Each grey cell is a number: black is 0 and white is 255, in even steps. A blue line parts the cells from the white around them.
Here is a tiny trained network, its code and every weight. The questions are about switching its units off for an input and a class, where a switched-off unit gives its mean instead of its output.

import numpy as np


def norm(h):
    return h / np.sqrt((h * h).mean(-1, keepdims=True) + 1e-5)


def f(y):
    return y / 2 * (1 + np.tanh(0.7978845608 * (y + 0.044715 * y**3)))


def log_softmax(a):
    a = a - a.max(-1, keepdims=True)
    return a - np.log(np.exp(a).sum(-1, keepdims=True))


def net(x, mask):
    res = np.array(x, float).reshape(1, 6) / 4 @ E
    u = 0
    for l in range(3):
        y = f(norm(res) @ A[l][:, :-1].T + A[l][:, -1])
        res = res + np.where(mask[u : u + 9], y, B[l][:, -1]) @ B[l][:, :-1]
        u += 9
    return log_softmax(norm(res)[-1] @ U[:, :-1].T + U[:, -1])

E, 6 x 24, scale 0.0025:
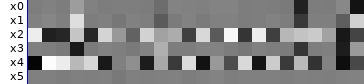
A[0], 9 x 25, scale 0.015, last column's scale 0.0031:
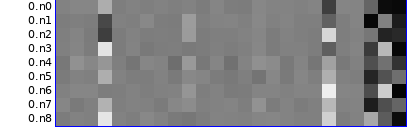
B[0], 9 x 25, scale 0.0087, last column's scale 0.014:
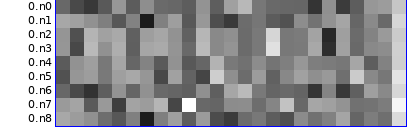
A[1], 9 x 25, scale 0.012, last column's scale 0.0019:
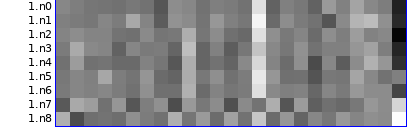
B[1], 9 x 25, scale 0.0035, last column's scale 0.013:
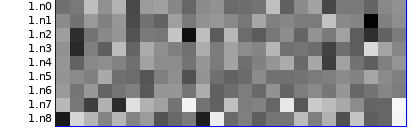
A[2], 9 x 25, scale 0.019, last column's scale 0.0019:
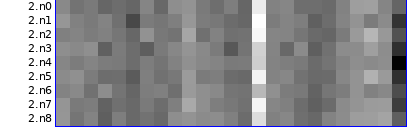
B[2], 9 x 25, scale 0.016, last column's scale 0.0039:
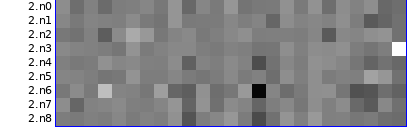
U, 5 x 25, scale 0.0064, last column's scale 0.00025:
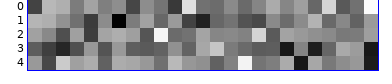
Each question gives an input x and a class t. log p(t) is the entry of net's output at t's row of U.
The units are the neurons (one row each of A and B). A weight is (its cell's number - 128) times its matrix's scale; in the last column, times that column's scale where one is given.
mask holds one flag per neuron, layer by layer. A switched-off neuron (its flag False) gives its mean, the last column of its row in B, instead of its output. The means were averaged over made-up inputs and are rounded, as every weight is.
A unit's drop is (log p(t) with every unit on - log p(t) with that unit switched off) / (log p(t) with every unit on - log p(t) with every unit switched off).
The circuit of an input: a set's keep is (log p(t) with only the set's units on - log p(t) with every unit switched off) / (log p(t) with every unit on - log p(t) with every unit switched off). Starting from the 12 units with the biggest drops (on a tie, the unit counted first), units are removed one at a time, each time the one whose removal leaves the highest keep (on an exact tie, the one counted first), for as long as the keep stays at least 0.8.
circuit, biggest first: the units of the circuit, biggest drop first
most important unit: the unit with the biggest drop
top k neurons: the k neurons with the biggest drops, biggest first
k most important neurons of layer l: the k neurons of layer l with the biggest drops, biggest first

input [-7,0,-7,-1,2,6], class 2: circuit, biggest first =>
(1.n7)
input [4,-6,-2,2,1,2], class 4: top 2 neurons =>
(0.n2; 0.n6)
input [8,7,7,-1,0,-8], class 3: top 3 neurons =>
(0.n0; 1.n7; 0.n2)
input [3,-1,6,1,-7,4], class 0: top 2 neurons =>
(0.n7; 1.n8)
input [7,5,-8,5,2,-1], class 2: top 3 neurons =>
(1.n7; 0.n6; 0.n8)
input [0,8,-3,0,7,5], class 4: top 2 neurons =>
(0.n3; 1.n8)
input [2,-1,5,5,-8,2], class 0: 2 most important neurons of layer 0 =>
(0.n7; 0.n8)
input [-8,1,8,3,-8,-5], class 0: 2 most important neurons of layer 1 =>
(1.n8; 1.n7)
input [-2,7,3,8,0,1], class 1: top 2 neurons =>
(0.n1; 0.n2)
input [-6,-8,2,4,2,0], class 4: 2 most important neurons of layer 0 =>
(0.n2; 0.n0)
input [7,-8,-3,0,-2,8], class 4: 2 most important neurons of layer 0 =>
(0.n2; 0.n6)
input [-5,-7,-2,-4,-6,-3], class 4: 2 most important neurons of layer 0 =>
(0.n2; 0.n5)
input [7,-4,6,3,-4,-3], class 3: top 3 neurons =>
(0.n0; 1.n7; 0.n5)
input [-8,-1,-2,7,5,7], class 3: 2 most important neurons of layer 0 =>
(0.n6; 0.n8)
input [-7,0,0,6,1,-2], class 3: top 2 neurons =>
(0.n6; 0.n8)
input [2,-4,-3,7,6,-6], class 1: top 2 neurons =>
(0.n1; 1.n8)
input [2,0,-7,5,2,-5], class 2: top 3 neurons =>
(0.n8; 1.n7; 0.n5)
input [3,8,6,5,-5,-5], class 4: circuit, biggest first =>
(0.n3)
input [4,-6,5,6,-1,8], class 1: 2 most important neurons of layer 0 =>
(0.n1; 0.n3)
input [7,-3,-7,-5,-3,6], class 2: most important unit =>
0.n6
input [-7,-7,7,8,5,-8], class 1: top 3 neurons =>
(0.n1; 0.n3; 0.n0)
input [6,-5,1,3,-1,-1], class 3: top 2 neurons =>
(0.n0; 0.n3)
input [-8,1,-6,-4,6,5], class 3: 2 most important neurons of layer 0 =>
(0.n6; 0.n7)
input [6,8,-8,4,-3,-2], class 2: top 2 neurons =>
(1.n7; 0.n2)
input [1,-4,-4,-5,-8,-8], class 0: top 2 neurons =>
(0.n7; 0.n6)
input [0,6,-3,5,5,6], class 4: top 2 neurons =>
(0.n3; 0.n8)
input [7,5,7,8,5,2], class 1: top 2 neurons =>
(0.n1; 0.n6)
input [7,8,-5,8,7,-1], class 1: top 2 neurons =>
(0.n1; 0.n7)
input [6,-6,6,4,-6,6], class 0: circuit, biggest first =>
(1.n8)
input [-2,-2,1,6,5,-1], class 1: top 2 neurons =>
(0.n1; 1.n8)
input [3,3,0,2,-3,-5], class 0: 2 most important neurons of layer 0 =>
(0.n6; 0.n7)
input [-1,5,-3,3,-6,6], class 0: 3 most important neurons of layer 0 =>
(0.n7; 0.n6; 0.n2)
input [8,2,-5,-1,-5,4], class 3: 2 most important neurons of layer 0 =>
(0.n7; 0.n5)
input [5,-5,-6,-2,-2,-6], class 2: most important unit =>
0.n5
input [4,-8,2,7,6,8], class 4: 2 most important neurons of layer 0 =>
(0.n2; 0.n8)
